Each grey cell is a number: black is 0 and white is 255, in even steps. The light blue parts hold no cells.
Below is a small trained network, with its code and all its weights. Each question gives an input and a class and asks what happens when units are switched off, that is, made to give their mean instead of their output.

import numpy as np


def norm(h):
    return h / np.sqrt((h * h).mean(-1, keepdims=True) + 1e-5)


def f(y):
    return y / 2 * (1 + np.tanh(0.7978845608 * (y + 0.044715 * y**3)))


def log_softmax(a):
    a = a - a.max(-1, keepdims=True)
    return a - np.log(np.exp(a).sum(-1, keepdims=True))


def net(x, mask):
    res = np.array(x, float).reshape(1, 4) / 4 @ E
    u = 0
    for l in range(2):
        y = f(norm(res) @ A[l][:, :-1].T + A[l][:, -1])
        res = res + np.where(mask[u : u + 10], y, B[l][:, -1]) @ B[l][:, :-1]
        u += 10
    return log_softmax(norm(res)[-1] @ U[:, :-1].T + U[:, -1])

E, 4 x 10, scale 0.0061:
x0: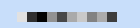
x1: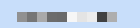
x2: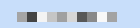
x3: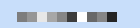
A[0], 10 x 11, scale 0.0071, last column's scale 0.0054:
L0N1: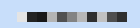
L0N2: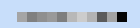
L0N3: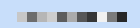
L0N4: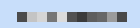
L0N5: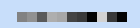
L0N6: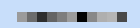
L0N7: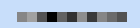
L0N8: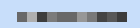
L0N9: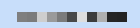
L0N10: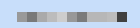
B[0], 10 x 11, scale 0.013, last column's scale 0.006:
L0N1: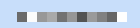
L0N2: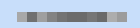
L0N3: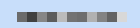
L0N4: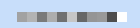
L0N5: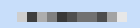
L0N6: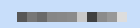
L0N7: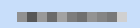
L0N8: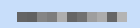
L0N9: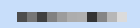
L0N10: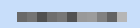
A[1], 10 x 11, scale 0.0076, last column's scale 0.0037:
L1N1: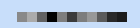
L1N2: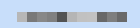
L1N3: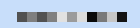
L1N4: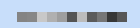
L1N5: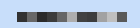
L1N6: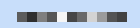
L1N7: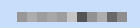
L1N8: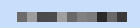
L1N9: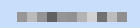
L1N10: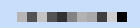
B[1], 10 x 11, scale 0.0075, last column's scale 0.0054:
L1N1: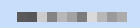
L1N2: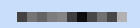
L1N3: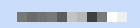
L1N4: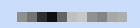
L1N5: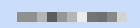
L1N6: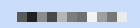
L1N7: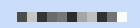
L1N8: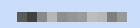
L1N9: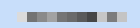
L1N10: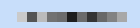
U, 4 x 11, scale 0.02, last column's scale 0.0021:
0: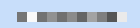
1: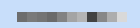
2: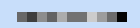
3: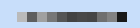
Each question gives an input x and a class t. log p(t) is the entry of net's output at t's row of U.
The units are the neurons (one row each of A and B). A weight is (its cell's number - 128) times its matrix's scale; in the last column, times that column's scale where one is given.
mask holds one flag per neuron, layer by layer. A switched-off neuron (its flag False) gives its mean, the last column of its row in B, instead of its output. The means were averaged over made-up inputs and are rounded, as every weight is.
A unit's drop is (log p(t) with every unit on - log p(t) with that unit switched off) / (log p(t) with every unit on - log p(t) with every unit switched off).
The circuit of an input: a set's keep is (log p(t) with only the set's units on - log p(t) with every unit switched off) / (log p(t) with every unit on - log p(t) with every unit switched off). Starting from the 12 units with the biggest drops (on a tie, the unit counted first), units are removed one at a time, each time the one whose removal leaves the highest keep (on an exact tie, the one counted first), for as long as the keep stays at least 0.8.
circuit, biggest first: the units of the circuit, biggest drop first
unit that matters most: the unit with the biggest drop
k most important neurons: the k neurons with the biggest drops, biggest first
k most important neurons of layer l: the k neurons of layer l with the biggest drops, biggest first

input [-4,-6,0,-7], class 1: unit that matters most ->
L0N6
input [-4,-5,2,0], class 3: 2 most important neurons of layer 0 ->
[L0N5, L0N1]
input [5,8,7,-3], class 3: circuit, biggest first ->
[L0N2, L1N10, L1N2]
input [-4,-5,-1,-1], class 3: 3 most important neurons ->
[L0N5, L0N1, L0N7]
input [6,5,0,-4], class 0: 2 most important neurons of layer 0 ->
[L0N1, L0N5]
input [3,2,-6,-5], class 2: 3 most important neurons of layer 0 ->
[L0N9, L0N8, L0N7]
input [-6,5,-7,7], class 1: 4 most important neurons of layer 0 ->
[L0N1, L0N3, L0N10, L0N9]
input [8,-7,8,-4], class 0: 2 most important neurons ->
[L0N1, L0N7]
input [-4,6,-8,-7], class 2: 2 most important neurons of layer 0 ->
[L0N9, L0N8]
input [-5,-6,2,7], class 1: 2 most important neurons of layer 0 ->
[L0N9, L0N1]
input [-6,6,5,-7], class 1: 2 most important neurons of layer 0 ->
[L0N1, L0N5]
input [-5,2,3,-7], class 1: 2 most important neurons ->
[L0N6, L0N1]
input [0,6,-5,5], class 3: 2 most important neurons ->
[L0N2, L1N10]
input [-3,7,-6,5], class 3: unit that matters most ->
L0N3
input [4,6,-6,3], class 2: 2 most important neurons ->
[L0N8, L0N5]
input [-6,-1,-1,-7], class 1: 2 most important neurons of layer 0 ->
[L0N6, L0N1]
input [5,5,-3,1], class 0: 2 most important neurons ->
[L0N1, L0N5]
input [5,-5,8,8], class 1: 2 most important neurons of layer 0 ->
[L0N9, L0N7]
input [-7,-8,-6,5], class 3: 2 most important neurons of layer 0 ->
[L0N5, L0N1]
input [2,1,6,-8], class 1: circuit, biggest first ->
[L0N6]
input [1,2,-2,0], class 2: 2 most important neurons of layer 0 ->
[L0N8, L0N5]
